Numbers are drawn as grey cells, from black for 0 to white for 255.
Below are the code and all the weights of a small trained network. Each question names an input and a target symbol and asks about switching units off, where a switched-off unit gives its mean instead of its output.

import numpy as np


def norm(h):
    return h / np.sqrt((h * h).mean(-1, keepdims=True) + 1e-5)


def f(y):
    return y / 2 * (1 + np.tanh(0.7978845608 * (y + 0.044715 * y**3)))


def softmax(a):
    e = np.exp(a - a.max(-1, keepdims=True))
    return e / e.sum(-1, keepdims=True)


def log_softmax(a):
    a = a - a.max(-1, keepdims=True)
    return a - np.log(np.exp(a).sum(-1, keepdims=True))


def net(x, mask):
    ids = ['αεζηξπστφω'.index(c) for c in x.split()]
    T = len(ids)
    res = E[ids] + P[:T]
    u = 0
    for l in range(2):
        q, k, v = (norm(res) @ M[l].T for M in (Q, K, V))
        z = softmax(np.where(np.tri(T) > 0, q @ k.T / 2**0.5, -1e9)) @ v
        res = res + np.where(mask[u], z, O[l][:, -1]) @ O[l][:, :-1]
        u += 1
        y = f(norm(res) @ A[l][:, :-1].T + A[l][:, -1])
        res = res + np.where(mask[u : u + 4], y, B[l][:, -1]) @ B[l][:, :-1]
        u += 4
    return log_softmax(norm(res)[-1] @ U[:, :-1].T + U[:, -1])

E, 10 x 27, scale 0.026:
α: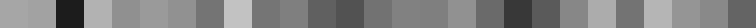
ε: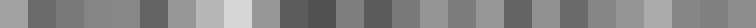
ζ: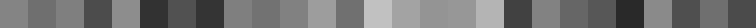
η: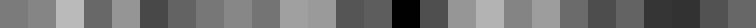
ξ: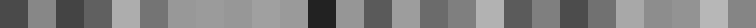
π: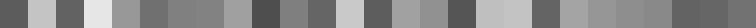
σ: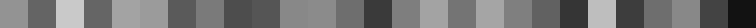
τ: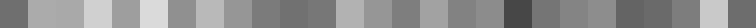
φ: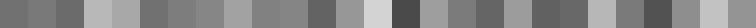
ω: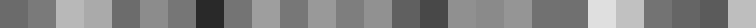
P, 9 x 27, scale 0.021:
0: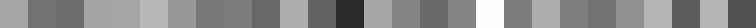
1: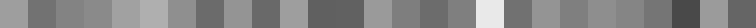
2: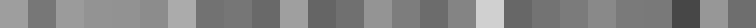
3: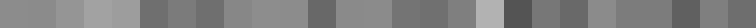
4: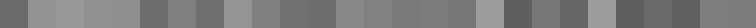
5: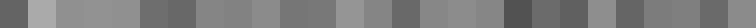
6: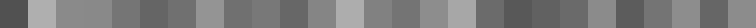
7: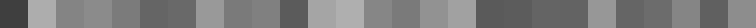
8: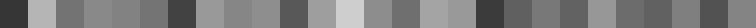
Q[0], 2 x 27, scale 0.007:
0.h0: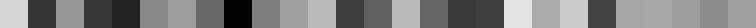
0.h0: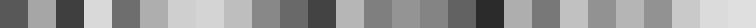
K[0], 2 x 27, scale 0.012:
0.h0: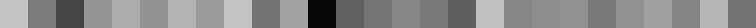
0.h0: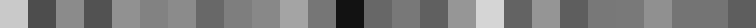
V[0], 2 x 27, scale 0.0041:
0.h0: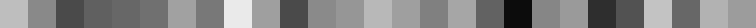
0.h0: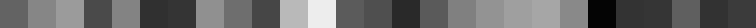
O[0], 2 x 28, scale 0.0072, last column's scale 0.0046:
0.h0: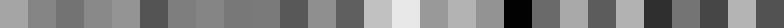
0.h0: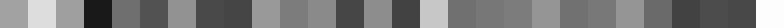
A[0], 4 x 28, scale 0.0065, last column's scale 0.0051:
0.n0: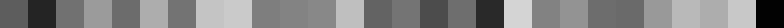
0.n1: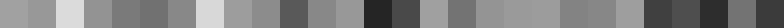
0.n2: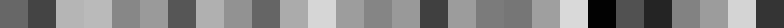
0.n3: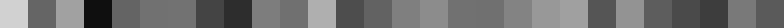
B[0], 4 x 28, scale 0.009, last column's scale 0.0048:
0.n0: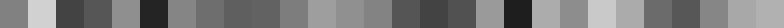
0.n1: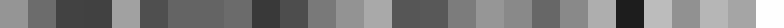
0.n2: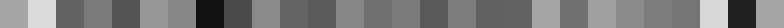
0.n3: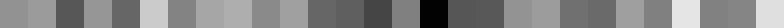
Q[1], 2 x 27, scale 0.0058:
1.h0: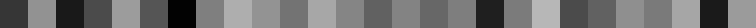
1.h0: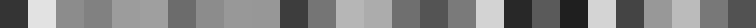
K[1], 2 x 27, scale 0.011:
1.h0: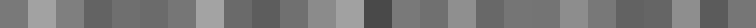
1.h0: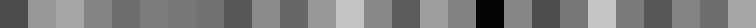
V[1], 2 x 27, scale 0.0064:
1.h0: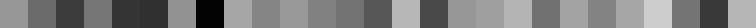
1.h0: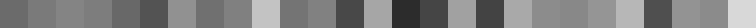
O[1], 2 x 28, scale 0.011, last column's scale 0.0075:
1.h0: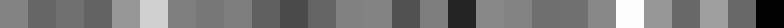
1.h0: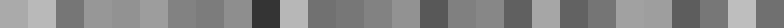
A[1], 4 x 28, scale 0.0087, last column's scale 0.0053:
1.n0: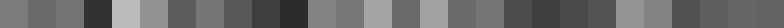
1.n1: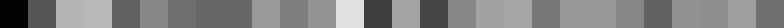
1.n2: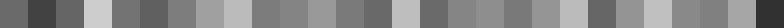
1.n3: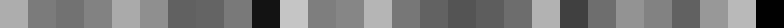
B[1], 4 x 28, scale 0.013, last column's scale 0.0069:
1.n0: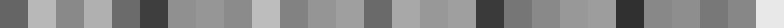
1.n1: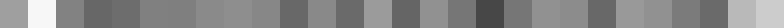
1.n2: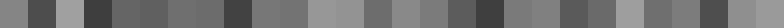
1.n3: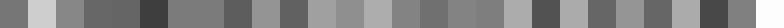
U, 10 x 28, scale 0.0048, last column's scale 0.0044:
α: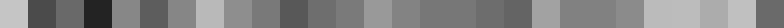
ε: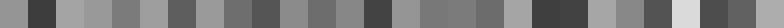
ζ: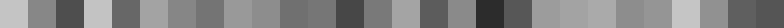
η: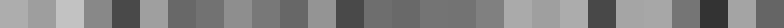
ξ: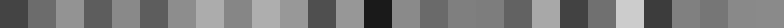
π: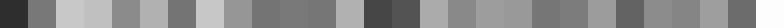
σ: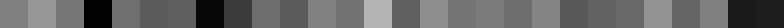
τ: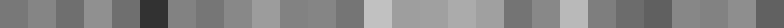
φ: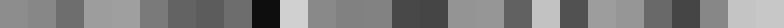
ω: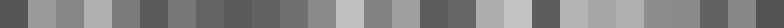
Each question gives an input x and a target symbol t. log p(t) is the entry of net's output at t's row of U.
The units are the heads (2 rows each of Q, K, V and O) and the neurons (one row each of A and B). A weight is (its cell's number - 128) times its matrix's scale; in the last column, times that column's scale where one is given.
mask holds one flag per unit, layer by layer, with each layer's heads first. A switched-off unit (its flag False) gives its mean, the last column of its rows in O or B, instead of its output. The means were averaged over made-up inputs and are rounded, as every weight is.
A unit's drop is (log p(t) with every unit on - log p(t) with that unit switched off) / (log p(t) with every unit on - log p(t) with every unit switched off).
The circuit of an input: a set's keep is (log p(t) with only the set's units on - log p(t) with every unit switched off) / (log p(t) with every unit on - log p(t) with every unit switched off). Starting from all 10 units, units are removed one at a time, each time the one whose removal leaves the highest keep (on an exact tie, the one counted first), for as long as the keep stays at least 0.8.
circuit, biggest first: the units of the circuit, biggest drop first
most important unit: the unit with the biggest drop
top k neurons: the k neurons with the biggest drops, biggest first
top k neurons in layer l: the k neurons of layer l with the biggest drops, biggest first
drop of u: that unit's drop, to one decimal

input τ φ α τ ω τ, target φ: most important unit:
0.h0
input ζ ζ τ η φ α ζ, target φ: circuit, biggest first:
[1.h0; 0.h0]
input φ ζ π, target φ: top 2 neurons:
[1.n3; 1.n0]
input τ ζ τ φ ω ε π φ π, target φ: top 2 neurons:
[0.n0; 1.n0]
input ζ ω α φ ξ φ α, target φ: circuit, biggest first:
[0.n0; 0.h0; 1.h0]
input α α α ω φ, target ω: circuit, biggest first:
[0.h0; 1.n3; 1.h0]
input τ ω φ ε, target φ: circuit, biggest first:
[0.n0; 0.h0; 1.h0]
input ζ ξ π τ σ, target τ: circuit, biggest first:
[1.h0; 0.h0]
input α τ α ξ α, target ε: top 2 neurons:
[1.n2; 1.n0]
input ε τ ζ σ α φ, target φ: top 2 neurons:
[1.n0; 1.n3]
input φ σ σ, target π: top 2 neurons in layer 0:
[0.n3; 0.n2]
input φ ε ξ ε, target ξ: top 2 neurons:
[1.n2; 0.n1]
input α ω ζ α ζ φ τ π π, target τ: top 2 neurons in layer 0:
[0.n3; 0.n1]
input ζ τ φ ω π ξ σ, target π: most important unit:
0.h0
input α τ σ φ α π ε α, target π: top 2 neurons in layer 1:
[1.n3; 1.n1]
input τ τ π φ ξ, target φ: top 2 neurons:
[0.n0; 1.n0]
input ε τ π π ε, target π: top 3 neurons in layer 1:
[1.n3; 1.n1; 1.n2]
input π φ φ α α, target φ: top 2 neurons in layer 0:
[0.n0; 0.n3]
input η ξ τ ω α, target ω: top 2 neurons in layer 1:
[1.n3; 1.n1]
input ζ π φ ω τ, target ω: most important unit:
1.h0
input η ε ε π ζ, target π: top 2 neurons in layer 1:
[1.n0; 1.n3]
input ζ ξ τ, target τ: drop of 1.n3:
-0.1
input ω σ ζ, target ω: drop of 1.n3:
0.3
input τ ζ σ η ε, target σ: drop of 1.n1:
0.0
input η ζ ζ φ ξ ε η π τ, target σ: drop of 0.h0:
1.0
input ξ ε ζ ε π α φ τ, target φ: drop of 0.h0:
0.1
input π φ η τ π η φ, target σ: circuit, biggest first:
[0.h0]
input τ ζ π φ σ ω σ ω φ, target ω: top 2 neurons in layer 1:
[1.n3; 1.n1]
